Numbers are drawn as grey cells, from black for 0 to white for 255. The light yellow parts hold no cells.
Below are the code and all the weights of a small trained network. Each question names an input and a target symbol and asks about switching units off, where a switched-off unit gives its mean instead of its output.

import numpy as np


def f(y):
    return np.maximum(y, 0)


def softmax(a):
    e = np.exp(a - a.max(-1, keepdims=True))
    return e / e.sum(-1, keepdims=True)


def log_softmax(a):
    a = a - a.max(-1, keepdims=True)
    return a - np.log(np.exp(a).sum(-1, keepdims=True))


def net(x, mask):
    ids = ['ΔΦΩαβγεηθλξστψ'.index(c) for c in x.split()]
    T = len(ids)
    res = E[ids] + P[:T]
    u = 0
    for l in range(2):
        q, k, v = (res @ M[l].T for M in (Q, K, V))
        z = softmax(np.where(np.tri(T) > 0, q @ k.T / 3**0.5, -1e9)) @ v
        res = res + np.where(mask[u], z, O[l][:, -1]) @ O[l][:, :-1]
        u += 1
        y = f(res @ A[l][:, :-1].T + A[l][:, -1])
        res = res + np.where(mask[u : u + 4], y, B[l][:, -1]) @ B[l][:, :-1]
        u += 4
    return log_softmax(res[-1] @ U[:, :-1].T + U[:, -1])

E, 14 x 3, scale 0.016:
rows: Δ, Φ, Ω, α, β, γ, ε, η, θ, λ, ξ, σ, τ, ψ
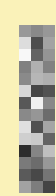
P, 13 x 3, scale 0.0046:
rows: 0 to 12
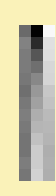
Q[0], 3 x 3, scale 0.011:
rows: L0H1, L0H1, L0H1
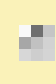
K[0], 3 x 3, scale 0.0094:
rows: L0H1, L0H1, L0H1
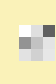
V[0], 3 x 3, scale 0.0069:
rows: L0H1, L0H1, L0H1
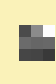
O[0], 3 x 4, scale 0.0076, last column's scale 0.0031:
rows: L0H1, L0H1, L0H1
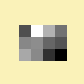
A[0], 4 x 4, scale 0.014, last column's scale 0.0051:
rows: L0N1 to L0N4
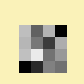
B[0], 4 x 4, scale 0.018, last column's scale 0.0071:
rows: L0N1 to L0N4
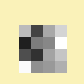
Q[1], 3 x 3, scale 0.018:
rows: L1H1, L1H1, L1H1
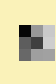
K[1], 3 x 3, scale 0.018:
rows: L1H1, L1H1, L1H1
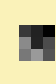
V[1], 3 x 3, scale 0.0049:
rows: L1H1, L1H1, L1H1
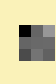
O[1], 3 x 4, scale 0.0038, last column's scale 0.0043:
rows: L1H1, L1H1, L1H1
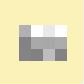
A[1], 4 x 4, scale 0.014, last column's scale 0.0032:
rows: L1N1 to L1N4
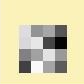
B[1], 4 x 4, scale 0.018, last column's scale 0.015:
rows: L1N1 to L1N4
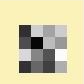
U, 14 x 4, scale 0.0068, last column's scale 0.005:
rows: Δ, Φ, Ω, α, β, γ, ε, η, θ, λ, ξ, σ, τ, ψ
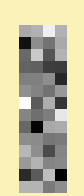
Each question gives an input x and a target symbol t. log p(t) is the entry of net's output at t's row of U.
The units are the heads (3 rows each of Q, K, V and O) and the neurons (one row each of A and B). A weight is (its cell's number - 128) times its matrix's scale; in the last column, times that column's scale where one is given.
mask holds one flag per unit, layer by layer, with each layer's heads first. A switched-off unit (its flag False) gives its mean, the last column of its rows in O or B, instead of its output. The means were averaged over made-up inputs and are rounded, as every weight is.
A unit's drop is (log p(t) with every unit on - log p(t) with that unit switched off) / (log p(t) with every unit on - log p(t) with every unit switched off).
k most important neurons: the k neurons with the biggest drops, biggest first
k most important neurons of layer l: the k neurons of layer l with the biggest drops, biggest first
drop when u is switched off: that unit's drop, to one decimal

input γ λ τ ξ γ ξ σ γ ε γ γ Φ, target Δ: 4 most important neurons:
L0N1, L1N1, L1N4, L0N2
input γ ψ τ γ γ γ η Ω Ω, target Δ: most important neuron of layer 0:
L0N2
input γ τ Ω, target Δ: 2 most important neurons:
L0N1, L1N1
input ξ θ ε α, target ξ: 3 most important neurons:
L1N3, L0N2, L0N3
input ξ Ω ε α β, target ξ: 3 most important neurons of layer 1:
L1N3, L1N4, L1N1
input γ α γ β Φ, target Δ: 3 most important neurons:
L1N1, L0N2, L1N4
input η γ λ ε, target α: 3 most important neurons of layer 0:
L0N1, L0N4, L0N2
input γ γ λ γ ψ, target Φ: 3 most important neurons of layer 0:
L0N1, L0N2, L0N4
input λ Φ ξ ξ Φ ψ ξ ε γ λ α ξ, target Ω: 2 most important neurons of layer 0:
L0N4, L0N1
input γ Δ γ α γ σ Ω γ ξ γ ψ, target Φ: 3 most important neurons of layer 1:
L1N3, L1N4, L1N2
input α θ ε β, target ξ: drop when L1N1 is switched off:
0.2
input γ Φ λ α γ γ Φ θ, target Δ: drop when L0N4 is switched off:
-0.1
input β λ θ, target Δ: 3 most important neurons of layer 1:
L1N1, L1N4, L1N2
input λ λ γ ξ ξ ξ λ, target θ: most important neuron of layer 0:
L0N3
